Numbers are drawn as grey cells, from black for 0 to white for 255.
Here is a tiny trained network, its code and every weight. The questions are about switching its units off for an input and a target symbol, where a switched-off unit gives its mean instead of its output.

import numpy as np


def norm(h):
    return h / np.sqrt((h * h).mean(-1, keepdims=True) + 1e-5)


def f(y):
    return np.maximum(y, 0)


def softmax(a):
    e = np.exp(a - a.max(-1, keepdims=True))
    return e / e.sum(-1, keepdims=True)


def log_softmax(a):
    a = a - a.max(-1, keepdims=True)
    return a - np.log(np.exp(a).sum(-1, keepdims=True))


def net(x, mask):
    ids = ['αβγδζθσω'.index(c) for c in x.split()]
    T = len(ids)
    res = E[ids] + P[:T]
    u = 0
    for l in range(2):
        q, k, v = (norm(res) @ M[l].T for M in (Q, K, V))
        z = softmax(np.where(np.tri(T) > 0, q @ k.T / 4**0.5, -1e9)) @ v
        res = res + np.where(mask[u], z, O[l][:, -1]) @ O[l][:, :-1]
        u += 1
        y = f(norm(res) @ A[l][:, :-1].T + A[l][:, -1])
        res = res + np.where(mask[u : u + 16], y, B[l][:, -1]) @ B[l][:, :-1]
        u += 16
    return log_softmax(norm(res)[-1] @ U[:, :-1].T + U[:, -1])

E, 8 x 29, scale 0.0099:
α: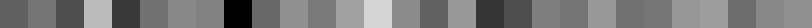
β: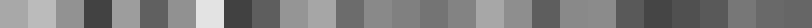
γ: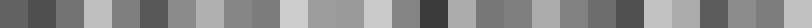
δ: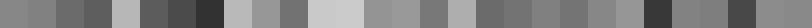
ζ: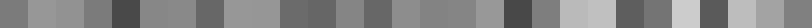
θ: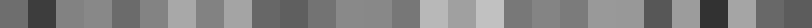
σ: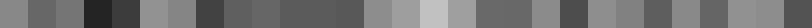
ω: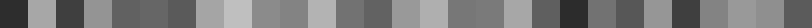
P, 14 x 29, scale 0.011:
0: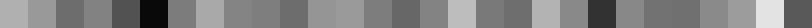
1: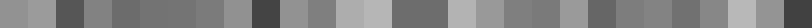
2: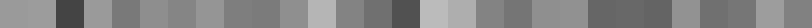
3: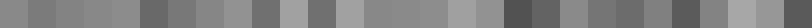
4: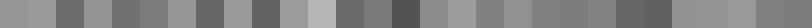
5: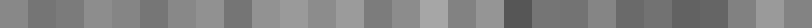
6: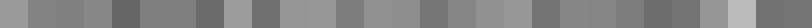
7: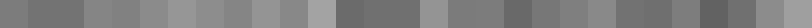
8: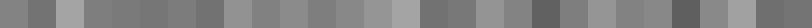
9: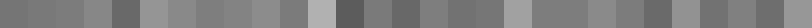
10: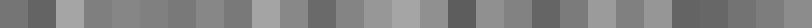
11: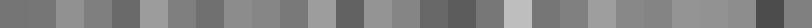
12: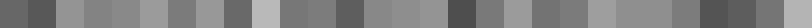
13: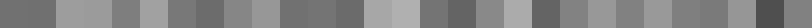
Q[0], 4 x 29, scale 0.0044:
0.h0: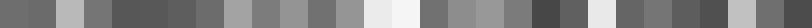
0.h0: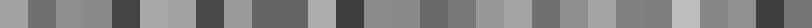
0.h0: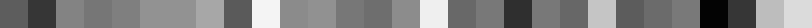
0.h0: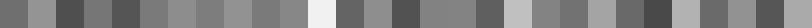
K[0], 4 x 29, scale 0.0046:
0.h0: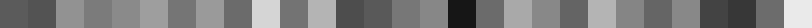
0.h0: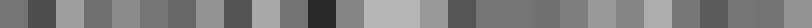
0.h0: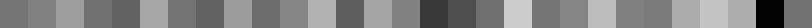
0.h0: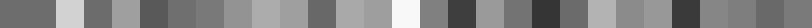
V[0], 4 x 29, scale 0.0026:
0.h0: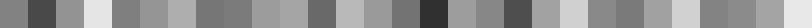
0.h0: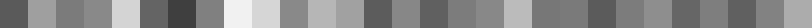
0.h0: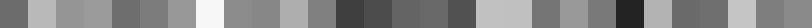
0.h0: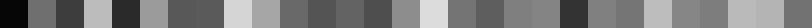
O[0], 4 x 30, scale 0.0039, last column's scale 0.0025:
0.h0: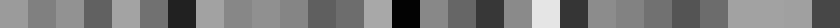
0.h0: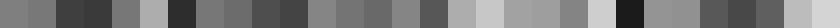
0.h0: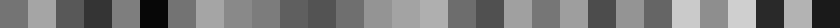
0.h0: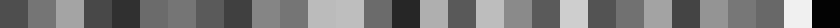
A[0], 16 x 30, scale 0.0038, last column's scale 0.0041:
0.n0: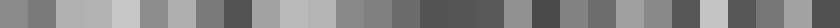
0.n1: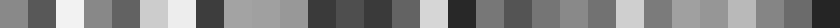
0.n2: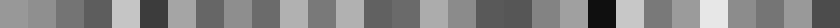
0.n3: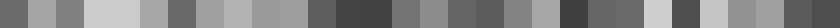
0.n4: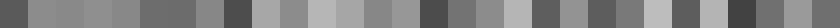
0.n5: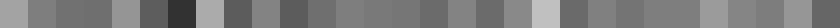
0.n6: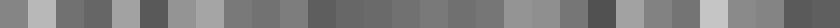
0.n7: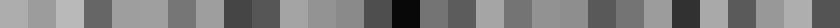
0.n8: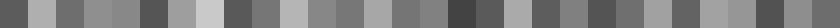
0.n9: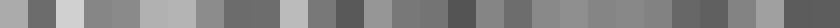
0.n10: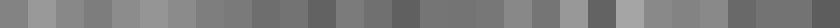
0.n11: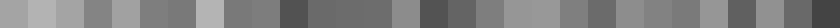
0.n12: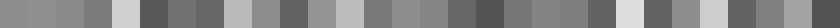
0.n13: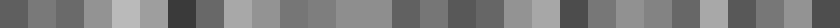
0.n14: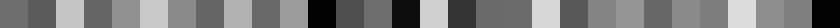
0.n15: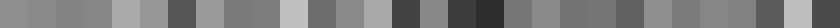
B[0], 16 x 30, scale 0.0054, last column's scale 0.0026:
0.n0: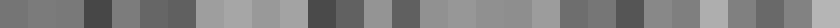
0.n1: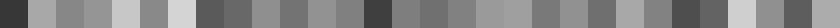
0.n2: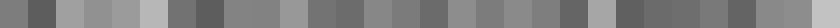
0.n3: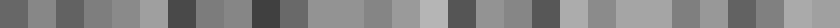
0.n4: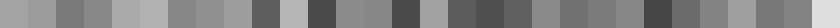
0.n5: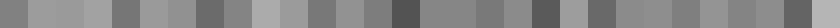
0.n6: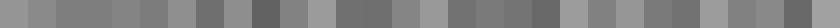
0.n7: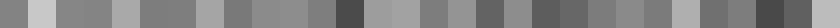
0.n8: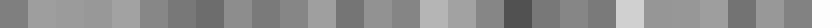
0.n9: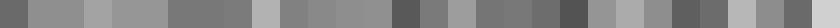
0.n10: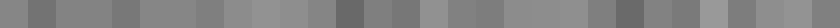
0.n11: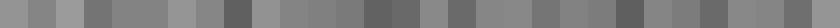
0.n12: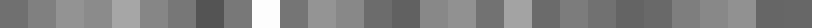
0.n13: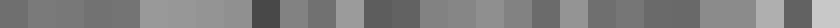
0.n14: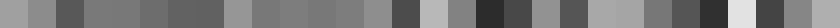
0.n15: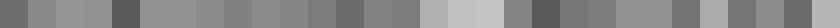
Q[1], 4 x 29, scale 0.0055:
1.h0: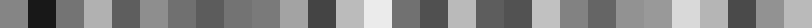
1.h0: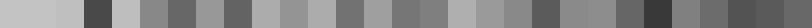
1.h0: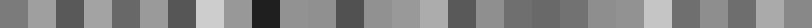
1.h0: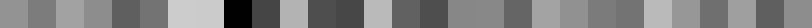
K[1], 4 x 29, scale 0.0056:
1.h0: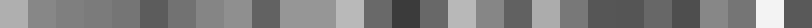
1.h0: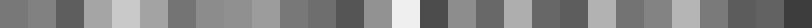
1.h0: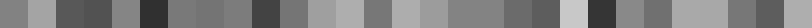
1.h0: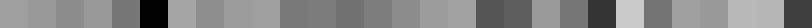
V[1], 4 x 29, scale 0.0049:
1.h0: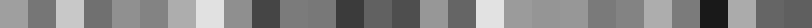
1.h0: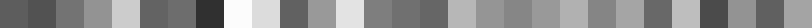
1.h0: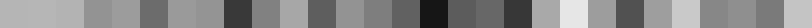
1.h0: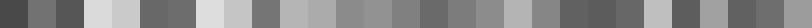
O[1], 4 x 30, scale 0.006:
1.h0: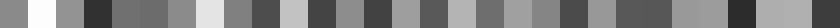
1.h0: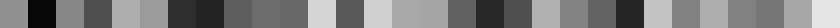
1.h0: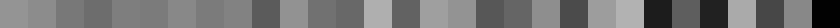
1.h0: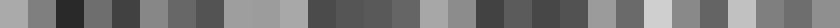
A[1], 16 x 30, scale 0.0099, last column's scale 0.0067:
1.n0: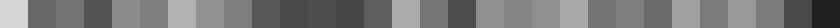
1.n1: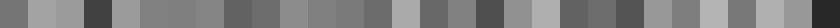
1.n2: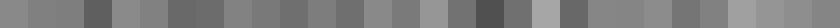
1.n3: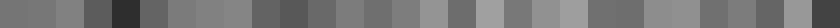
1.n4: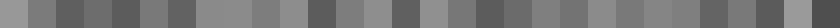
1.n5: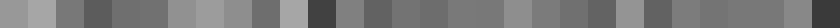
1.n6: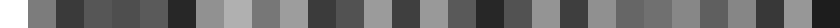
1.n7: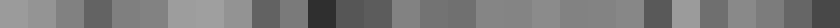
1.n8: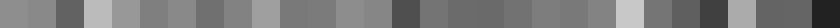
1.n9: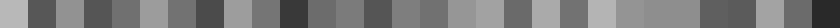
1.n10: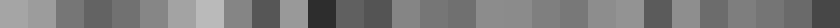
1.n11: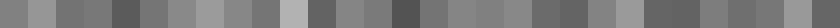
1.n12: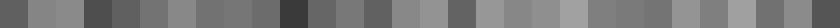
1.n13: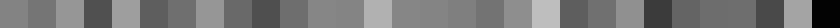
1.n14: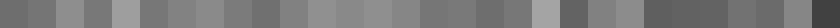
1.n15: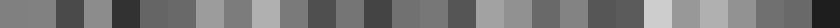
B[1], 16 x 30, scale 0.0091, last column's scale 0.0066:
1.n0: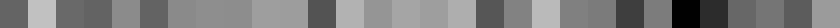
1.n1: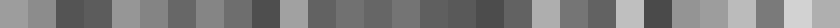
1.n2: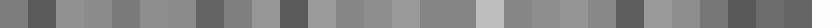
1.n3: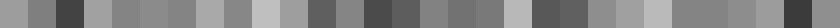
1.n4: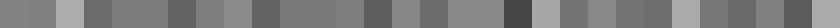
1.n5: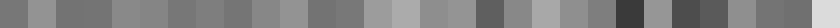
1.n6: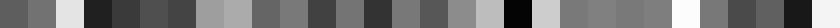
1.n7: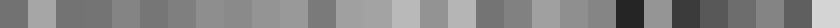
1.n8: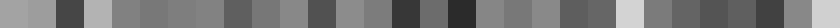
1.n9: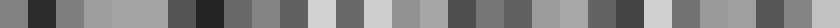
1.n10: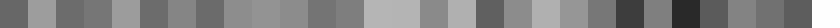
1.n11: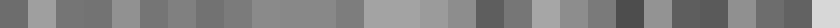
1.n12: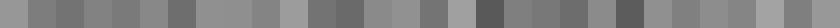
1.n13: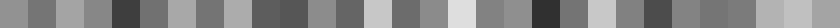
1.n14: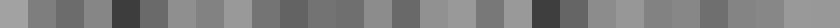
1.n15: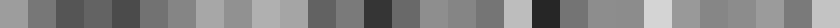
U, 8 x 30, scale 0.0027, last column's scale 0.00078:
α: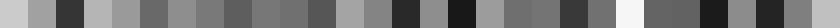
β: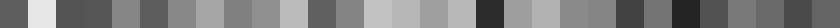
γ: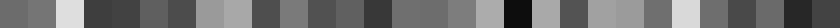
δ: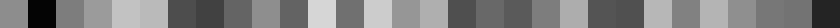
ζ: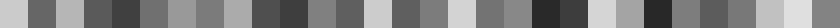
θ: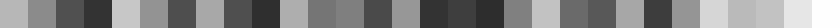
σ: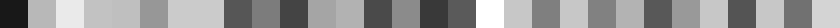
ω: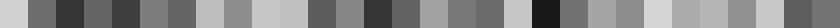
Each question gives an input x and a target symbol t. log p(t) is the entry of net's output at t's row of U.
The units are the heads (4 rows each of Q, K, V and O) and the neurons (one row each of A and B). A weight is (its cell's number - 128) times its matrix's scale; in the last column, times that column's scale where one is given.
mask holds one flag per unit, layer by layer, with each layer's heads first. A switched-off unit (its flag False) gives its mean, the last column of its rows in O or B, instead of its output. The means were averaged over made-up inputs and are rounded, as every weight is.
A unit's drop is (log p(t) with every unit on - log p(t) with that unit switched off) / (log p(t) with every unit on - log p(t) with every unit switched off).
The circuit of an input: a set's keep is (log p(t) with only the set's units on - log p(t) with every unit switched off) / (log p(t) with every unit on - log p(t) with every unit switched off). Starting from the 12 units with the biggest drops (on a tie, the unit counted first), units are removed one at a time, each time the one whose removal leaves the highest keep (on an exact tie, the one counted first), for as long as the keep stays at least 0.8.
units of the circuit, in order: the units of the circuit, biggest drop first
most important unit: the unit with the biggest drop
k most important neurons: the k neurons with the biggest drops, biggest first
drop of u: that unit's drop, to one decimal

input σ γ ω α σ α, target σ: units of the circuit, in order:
1.h0
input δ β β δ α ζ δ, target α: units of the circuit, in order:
0.h0, 1.h0, 1.n8
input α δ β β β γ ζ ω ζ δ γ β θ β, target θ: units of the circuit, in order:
0.h0, 1.h0, 1.n1
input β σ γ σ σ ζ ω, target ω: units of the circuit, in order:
1.h0, 1.n15
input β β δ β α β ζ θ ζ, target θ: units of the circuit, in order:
1.h0, 1.n1
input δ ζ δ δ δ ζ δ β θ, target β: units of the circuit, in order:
0.h0, 1.n0
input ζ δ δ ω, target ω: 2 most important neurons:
0.n3, 1.n15
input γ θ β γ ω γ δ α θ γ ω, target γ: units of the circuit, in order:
0.h0, 1.h0, 1.n6
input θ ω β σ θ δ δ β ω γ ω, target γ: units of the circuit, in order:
1.h0, 1.n6
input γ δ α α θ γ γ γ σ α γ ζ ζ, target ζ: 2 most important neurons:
0.n1, 1.n13
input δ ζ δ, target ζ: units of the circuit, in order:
0.h0, 1.h0, 1.n13
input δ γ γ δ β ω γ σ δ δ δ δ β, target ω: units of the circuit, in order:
0.h0, 1.h0, 1.n15
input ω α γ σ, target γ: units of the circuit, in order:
0.h0, 1.n6
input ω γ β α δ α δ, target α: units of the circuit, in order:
1.h0, 1.n8
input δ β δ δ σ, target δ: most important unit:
1.n9
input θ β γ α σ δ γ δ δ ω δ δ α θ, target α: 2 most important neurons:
1.n8, 0.n1
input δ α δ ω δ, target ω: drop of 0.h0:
1.2
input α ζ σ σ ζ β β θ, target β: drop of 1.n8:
0.0
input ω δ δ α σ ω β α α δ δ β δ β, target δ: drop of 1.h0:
0.2
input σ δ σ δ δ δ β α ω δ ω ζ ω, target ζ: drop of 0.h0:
1.0
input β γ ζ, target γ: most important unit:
1.n6
